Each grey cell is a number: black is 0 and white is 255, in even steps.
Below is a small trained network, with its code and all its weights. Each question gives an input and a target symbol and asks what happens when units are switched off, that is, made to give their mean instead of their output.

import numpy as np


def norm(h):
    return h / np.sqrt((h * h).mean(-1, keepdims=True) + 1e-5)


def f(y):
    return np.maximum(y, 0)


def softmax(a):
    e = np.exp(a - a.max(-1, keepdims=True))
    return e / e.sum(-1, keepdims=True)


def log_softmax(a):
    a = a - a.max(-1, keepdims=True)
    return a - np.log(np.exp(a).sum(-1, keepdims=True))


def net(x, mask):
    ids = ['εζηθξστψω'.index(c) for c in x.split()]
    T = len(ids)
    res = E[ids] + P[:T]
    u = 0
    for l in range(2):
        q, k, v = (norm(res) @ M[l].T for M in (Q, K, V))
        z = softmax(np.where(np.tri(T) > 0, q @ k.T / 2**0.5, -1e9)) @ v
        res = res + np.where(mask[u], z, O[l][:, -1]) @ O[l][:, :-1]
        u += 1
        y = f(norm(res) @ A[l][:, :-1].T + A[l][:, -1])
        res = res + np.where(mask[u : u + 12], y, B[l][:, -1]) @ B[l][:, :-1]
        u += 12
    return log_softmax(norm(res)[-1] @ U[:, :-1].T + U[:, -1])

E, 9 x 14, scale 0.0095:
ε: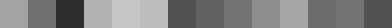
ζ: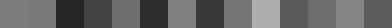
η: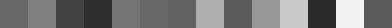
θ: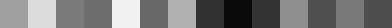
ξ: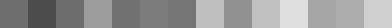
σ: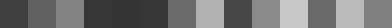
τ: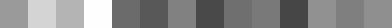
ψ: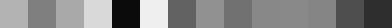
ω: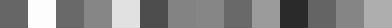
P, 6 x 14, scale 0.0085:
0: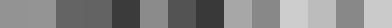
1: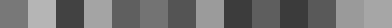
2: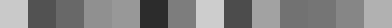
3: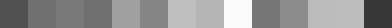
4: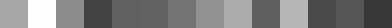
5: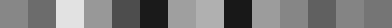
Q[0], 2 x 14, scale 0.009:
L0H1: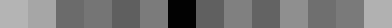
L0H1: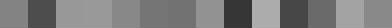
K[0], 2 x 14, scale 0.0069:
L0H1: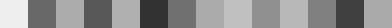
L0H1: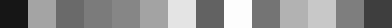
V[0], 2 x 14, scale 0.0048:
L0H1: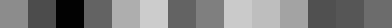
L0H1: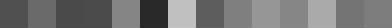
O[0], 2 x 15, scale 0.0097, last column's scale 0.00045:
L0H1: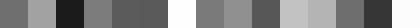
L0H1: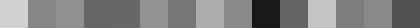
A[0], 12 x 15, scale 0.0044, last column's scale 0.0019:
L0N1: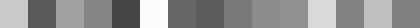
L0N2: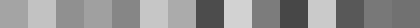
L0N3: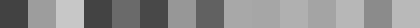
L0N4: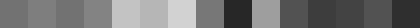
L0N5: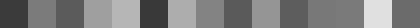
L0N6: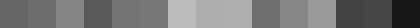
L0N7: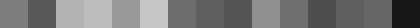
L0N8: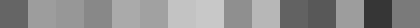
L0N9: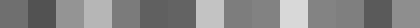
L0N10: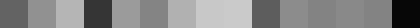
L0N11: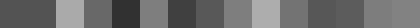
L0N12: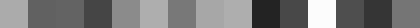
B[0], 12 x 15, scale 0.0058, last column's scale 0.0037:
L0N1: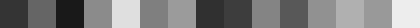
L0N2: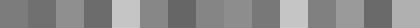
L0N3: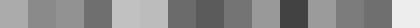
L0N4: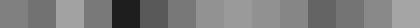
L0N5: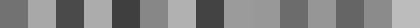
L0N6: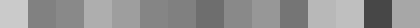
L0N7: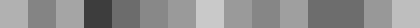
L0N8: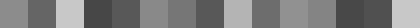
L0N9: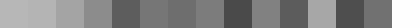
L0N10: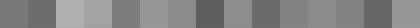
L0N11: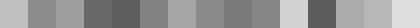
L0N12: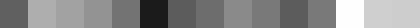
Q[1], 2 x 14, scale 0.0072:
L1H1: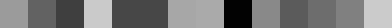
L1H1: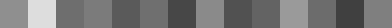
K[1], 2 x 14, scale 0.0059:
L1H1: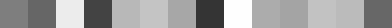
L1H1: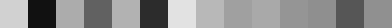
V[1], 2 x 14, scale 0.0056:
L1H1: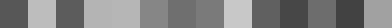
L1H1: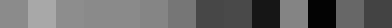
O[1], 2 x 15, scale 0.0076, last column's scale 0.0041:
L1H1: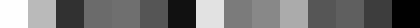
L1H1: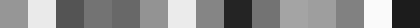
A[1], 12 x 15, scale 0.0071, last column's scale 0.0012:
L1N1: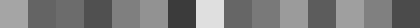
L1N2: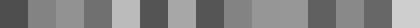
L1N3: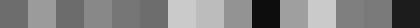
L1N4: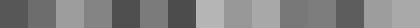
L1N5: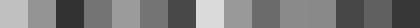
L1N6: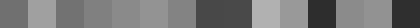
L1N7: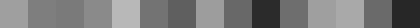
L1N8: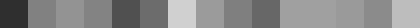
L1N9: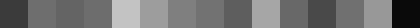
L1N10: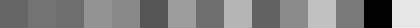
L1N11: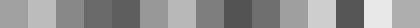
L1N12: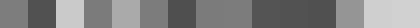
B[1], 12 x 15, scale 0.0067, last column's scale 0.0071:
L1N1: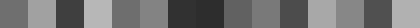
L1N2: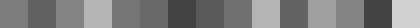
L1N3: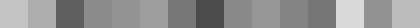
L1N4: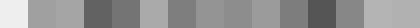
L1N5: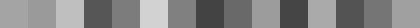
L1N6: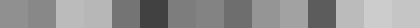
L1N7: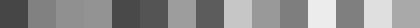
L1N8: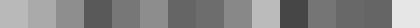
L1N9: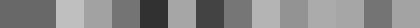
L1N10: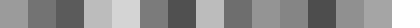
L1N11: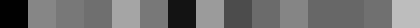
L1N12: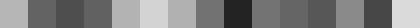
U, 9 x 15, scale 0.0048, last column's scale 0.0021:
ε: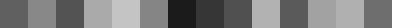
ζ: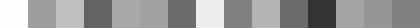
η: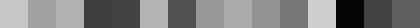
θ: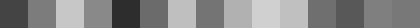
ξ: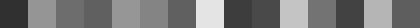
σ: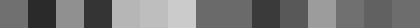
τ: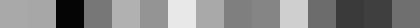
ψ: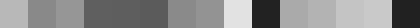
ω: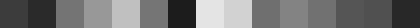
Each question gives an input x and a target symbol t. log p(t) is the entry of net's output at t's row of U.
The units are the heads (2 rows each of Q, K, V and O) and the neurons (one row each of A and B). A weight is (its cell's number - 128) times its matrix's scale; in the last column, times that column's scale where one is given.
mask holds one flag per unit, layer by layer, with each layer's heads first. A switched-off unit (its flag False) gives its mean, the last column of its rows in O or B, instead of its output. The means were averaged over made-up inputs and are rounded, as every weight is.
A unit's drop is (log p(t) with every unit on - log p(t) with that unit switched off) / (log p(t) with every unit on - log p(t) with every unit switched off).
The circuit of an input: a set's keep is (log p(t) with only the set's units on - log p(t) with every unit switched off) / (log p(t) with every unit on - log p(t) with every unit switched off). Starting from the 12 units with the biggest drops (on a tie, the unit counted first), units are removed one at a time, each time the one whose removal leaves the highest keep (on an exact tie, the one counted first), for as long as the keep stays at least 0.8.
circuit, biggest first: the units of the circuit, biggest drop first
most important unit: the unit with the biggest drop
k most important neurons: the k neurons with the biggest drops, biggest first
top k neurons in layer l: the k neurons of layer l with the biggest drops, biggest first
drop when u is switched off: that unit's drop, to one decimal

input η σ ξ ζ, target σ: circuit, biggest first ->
[L0H1, L1N12, L1H1, L1N10]
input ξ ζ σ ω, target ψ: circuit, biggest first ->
[L0H1, L1N7, L0N12]
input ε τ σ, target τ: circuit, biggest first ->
[L0H1]
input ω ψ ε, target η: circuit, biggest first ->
[L1H1, L1N5, L1N10]
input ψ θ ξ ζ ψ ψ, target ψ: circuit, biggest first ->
[L0H1, L0N12]
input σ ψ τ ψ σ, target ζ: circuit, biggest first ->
[L0H1, L1N4]
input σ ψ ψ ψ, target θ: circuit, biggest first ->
[L0H1, L1N10, L1N12, L1H1]
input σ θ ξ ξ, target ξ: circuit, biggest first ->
[L1H1, L1N11]
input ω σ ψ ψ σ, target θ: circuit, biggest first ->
[L1N10, L1H1]
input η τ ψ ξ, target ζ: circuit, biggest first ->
[L0H1, L1H1]
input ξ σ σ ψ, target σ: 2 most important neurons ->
[L0N1, L1N12]
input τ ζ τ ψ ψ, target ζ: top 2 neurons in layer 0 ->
[L0N11, L0N7]
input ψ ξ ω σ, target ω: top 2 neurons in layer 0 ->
[L0N10, L0N8]
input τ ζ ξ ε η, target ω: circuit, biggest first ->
[L1H1]
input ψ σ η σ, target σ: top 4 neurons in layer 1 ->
[L1N12, L1N10, L1N6, L1N3]
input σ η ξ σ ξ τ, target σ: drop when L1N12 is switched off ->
0.2
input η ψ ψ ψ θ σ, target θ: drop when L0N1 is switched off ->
0.1
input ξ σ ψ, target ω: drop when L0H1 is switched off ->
0.2
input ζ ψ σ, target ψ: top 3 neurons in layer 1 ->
[L1N7, L1N2, L1N12]
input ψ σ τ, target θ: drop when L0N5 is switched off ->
0.1
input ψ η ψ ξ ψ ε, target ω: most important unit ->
L1H1
